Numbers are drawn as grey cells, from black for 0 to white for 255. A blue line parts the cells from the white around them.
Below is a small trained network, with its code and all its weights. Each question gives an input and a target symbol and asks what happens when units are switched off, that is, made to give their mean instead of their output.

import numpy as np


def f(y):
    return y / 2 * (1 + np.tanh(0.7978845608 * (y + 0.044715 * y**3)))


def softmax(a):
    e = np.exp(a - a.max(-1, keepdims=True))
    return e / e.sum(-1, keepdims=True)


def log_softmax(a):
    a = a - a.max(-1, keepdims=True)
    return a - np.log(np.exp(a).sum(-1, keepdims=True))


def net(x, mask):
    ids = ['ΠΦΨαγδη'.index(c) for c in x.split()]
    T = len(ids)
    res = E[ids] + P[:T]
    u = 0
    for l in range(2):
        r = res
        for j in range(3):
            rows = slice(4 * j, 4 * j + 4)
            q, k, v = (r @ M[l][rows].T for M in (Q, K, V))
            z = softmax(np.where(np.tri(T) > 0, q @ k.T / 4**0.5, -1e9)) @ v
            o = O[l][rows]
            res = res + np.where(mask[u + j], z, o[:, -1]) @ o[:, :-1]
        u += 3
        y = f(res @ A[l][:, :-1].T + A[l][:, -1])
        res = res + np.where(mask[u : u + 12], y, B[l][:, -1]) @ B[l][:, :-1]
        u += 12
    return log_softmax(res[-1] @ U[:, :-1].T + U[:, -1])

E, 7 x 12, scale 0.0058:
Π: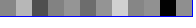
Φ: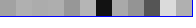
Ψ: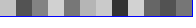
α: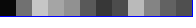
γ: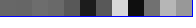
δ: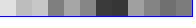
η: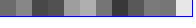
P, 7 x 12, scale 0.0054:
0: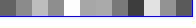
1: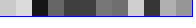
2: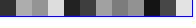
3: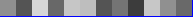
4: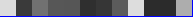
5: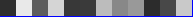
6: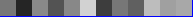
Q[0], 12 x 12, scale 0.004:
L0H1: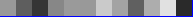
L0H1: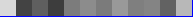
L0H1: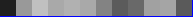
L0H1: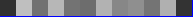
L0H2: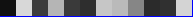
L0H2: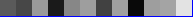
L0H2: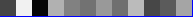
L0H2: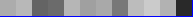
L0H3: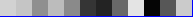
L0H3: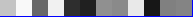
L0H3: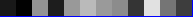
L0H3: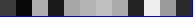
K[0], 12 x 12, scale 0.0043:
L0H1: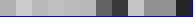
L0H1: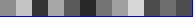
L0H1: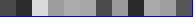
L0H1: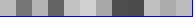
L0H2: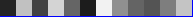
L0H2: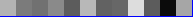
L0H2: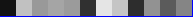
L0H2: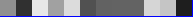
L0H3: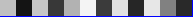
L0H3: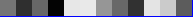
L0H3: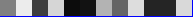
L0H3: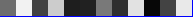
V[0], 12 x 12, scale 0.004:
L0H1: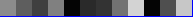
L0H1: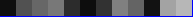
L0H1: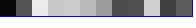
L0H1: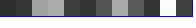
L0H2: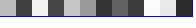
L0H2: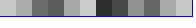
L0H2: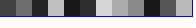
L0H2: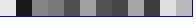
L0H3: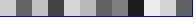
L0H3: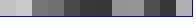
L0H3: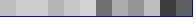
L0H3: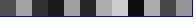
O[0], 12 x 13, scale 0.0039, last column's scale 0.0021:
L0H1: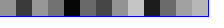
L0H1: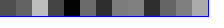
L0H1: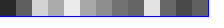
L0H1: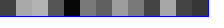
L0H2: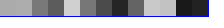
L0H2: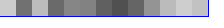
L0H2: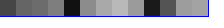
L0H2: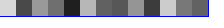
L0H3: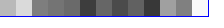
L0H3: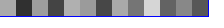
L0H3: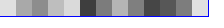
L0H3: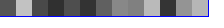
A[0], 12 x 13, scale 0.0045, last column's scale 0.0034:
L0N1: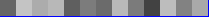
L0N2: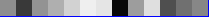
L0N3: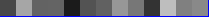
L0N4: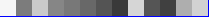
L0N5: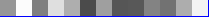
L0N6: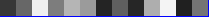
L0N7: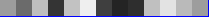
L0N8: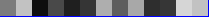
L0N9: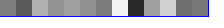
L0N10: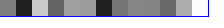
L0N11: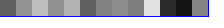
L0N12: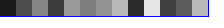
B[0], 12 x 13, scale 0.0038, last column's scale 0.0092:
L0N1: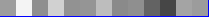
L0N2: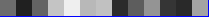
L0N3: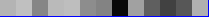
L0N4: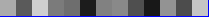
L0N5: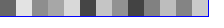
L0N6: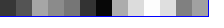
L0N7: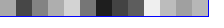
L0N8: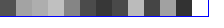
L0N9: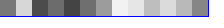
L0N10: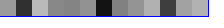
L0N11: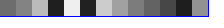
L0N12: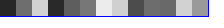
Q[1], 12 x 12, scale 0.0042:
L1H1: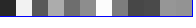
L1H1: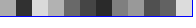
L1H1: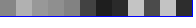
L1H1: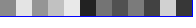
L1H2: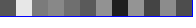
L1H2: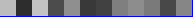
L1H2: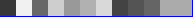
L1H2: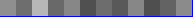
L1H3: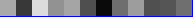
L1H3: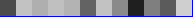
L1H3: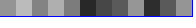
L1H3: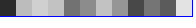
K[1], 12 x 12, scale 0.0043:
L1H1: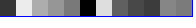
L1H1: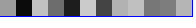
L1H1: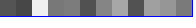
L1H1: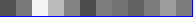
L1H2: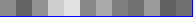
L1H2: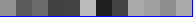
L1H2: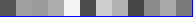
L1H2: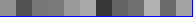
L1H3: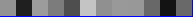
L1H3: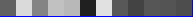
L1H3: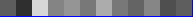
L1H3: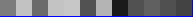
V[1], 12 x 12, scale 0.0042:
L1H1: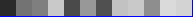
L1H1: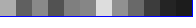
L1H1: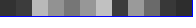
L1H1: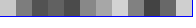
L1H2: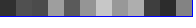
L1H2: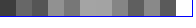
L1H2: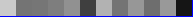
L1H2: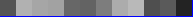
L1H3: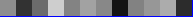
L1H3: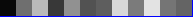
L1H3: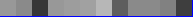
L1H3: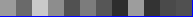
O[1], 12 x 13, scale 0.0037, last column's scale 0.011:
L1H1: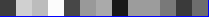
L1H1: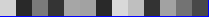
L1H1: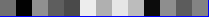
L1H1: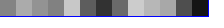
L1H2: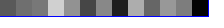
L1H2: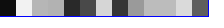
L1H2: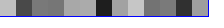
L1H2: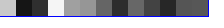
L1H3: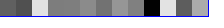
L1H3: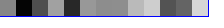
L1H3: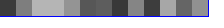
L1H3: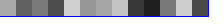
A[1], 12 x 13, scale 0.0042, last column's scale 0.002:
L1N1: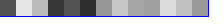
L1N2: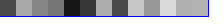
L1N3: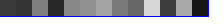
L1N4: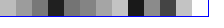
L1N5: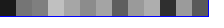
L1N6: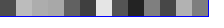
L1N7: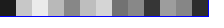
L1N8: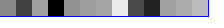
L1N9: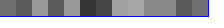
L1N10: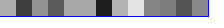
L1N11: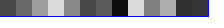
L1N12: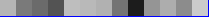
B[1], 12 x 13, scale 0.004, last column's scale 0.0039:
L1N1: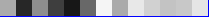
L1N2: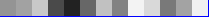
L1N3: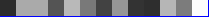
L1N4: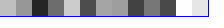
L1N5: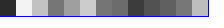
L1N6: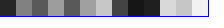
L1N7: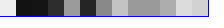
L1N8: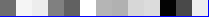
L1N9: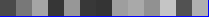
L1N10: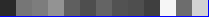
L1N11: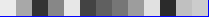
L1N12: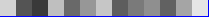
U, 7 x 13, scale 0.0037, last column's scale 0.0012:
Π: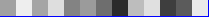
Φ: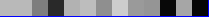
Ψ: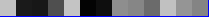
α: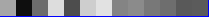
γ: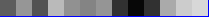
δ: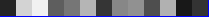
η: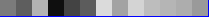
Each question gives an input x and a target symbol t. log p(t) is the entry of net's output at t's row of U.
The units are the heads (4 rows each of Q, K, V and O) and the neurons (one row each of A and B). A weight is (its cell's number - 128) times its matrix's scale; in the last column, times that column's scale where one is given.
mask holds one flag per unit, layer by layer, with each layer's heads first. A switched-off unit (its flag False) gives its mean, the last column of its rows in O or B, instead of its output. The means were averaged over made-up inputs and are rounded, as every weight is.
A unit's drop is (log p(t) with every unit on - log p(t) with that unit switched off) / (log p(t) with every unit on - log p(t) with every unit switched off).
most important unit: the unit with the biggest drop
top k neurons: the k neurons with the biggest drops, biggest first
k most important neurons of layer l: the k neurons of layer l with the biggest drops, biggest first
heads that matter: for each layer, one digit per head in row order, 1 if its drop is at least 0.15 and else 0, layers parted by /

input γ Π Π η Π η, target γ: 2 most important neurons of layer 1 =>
(L1N6 L1N8)
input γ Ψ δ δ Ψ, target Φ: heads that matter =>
010 / 111
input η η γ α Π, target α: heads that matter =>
101 / 101
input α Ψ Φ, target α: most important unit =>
L0H1
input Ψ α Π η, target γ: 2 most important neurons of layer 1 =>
(L1N3 L1N2)
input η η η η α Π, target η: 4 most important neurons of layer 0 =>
(L0N7 L0N2 L0N8 L0N4)
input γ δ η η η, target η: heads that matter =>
011 / 010
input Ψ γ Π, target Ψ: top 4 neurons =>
(L1N7 L0N2 L1N11 L0N8)
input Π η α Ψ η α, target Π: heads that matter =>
110 / 011
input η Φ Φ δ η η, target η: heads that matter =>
100 / 010
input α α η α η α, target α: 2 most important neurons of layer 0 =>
(L0N11 L0N6)
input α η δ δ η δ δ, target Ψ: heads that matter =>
010 / 000
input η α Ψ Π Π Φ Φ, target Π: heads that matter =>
001 / 110
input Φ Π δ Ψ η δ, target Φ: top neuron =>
(L0N7)
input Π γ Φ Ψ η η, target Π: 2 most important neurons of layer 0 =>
(L0N11 L0N8)
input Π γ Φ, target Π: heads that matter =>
100 / 001
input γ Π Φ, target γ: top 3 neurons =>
(L0N6 L1N6 L0N3)
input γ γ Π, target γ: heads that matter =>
000 / 001
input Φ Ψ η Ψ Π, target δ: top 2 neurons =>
(L1N8 L0N2)
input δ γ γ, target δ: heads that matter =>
110 / 010
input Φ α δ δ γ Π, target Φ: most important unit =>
L1H2
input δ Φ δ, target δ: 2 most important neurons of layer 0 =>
(L0N2 L0N11)
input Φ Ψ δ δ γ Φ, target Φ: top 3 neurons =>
(L0N6 L0N7 L1N8)
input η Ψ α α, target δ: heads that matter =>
101 / 000
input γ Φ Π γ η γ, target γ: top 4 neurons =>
(L0N3 L1N6 L0N6 L0N12)
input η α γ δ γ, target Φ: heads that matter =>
010 / 011
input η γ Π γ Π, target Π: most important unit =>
L0H3
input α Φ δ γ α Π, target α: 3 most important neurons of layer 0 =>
(L0N11 L0N6 L0N12)
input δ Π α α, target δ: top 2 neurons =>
(L0N6 L1N3)
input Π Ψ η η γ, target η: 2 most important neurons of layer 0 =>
(L0N7 L0N8)
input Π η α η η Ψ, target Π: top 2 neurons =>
(L0N11 L0N8)
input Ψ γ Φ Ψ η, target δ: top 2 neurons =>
(L1N8 L0N2)
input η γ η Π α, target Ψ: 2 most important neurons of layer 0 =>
(L0N12 L0N5)
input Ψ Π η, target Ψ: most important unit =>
L1N7
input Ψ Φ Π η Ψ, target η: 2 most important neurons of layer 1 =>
(L1N2 L1N1)
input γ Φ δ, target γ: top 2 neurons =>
(L0N6 L1N6)
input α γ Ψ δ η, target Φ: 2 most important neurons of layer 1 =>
(L1N8 L1N4)
